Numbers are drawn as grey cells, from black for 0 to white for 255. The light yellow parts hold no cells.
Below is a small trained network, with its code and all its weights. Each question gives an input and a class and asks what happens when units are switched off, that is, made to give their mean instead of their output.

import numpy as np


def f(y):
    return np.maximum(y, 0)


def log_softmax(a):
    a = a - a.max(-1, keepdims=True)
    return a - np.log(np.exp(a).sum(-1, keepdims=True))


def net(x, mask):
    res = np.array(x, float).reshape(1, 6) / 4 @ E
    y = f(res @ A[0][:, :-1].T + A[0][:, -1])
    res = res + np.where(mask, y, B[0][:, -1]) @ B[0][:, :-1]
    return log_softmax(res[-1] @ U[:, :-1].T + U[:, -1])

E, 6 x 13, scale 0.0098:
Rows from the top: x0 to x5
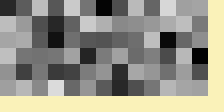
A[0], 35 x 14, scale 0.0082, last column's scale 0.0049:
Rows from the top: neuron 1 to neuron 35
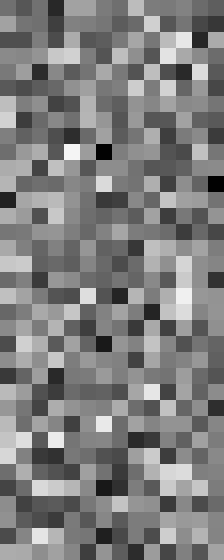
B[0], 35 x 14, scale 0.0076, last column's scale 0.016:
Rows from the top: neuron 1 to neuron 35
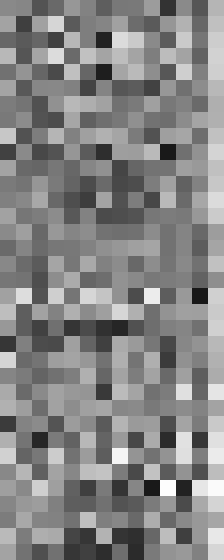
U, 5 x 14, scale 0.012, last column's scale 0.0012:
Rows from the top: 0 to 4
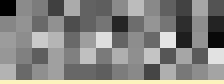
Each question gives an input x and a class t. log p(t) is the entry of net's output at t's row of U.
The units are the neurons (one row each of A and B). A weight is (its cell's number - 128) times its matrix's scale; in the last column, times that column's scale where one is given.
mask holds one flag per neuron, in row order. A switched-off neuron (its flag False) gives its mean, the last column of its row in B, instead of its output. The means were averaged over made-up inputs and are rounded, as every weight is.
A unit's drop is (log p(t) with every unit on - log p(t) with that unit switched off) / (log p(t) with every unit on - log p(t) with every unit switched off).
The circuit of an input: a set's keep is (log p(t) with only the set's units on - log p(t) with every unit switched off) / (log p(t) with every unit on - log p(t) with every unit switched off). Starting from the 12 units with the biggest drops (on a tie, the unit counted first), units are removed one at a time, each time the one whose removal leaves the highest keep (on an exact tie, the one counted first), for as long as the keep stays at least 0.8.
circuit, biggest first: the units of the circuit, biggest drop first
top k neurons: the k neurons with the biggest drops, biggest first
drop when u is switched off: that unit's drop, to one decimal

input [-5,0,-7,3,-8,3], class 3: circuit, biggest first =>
neuron 28
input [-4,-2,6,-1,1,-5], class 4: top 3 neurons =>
neuron 19; neuron 28; neuron 32
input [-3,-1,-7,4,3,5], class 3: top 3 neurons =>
neuron 28; neuron 31; neuron 27
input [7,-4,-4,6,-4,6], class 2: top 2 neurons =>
neuron 31; neuron 34
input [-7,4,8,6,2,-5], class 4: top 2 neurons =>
neuron 32; neuron 12
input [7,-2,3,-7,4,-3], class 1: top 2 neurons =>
neuron 34; neuron 31
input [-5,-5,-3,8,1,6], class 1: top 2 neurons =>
neuron 21; neuron 29
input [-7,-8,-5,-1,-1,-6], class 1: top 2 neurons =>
neuron 29; neuron 25
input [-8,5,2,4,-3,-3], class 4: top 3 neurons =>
neuron 12; neuron 32; neuron 19
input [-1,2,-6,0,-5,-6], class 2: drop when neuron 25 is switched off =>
0.1
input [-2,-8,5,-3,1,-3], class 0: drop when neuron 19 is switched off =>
0.2
